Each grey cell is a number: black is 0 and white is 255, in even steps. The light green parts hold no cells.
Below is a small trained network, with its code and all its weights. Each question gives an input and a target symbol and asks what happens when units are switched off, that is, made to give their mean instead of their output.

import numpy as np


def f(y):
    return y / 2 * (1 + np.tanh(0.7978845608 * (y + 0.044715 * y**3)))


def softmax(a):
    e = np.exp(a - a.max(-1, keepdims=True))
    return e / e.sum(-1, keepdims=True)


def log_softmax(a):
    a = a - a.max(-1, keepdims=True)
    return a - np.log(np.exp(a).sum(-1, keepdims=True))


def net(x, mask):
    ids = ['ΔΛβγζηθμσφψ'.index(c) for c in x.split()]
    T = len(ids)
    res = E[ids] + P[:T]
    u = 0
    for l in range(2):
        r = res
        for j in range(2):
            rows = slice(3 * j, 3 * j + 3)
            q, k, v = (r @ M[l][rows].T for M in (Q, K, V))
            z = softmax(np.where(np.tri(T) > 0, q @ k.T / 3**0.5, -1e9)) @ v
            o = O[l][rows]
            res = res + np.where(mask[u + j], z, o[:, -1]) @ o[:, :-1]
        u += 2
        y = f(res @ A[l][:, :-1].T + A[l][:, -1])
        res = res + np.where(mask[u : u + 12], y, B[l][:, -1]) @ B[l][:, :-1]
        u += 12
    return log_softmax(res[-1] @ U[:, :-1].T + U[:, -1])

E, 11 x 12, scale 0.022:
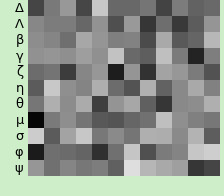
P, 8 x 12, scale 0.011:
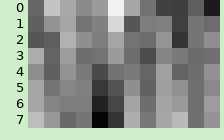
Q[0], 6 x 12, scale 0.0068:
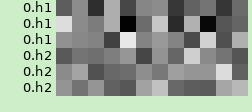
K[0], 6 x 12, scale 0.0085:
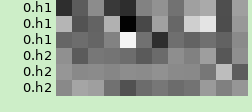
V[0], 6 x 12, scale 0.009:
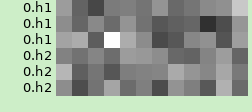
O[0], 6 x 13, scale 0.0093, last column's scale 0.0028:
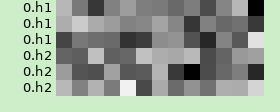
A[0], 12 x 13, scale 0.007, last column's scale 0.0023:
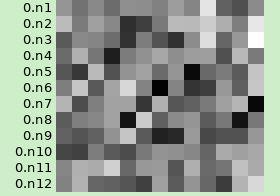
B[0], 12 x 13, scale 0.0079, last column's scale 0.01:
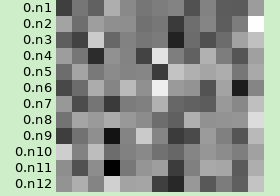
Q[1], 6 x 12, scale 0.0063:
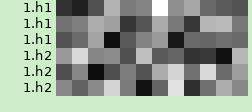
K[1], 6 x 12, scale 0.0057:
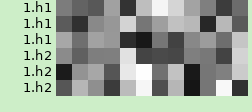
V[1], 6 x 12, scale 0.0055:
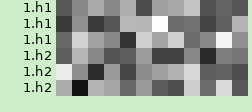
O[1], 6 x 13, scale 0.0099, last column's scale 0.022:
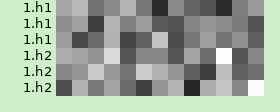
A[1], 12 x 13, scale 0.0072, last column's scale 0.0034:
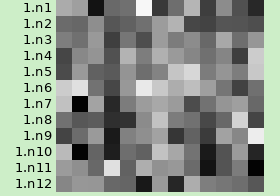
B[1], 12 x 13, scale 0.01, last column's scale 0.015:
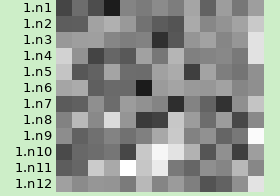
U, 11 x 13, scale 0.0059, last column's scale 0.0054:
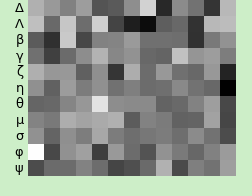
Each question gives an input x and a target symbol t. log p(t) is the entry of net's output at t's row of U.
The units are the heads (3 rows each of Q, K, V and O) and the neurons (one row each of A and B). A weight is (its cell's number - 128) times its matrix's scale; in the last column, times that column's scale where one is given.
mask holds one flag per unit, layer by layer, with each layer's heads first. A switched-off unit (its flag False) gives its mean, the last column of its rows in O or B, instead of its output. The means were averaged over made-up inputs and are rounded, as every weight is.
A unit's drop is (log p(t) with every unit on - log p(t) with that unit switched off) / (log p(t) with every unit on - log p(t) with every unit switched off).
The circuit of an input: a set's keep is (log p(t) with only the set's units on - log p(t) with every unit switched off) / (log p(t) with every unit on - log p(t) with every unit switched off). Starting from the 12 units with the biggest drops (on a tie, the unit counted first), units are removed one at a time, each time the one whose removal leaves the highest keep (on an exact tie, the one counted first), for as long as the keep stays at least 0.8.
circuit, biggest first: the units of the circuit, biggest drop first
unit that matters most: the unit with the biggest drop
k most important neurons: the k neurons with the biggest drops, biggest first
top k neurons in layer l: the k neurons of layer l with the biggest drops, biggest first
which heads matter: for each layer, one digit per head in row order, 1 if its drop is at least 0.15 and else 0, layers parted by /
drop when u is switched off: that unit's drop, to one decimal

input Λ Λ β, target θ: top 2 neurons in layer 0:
(0.n6; 0.n12)
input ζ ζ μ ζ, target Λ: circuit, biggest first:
(1.h2; 0.h1; 1.n10)
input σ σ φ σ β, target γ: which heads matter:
10 / 10
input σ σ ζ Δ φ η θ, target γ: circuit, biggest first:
(0.h1; 1.h1; 0.n11)
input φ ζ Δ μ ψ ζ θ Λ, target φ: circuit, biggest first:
(0.n12; 1.h2; 0.n9; 1.n12)
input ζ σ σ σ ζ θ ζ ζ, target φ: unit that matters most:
0.n9
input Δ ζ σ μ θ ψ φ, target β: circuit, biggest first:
(1.h2; 0.n3)
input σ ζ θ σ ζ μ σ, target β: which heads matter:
01 / 10
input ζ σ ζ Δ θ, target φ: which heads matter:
00 / 11
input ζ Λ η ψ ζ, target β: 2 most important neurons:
(0.n9; 1.n9)
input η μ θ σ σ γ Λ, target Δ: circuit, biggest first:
(0.n2; 0.n9; 1.h2)
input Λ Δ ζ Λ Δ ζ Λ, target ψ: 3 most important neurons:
(1.n1; 0.n12; 0.n9)
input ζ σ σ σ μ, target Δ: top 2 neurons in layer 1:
(1.n9; 1.n4)
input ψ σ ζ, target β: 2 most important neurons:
(0.n9; 0.n4)
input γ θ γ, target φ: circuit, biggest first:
(1.h2; 1.h1)
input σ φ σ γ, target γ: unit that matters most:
1.h1
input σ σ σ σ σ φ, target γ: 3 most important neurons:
(1.n9; 0.n3; 0.n4)
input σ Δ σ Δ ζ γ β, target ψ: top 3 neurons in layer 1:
(1.n1; 1.n4; 1.n5)
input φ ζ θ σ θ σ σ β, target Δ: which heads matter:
10 / 01
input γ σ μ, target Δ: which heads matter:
00 / 00
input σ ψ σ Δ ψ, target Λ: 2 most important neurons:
(0.n1; 1.n9)
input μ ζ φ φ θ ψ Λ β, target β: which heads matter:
10 / 01
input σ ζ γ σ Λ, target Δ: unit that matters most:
1.n9
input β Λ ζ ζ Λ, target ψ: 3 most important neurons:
(1.n1; 0.n9; 0.n12)
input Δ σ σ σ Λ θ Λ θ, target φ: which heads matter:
00 / 01
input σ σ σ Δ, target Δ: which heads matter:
00 / 00
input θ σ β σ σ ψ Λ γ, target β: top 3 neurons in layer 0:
(0.n3; 0.n1; 0.n11)
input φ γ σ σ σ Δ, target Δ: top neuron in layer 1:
(1.n5)
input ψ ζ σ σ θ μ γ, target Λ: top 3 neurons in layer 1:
(1.n9; 1.n10; 1.n4)
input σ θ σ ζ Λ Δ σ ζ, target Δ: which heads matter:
10 / 01
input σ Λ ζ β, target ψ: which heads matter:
10 / 11
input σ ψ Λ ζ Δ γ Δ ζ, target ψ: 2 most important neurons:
(1.n1; 0.n12)
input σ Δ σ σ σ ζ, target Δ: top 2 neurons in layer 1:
(1.n9; 1.n4)
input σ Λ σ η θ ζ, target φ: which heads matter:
00 / 11
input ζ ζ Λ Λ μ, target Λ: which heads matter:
00 / 01
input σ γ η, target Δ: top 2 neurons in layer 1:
(1.n5; 1.n7)
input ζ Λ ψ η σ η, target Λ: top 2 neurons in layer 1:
(1.n9; 1.n10)
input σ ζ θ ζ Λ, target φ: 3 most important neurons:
(0.n9; 0.n8; 1.n12)
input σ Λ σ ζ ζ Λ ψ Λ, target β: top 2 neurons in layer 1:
(1.n9; 1.n1)
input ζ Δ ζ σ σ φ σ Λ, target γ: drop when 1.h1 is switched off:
0.6
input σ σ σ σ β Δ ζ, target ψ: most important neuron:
(0.n12)
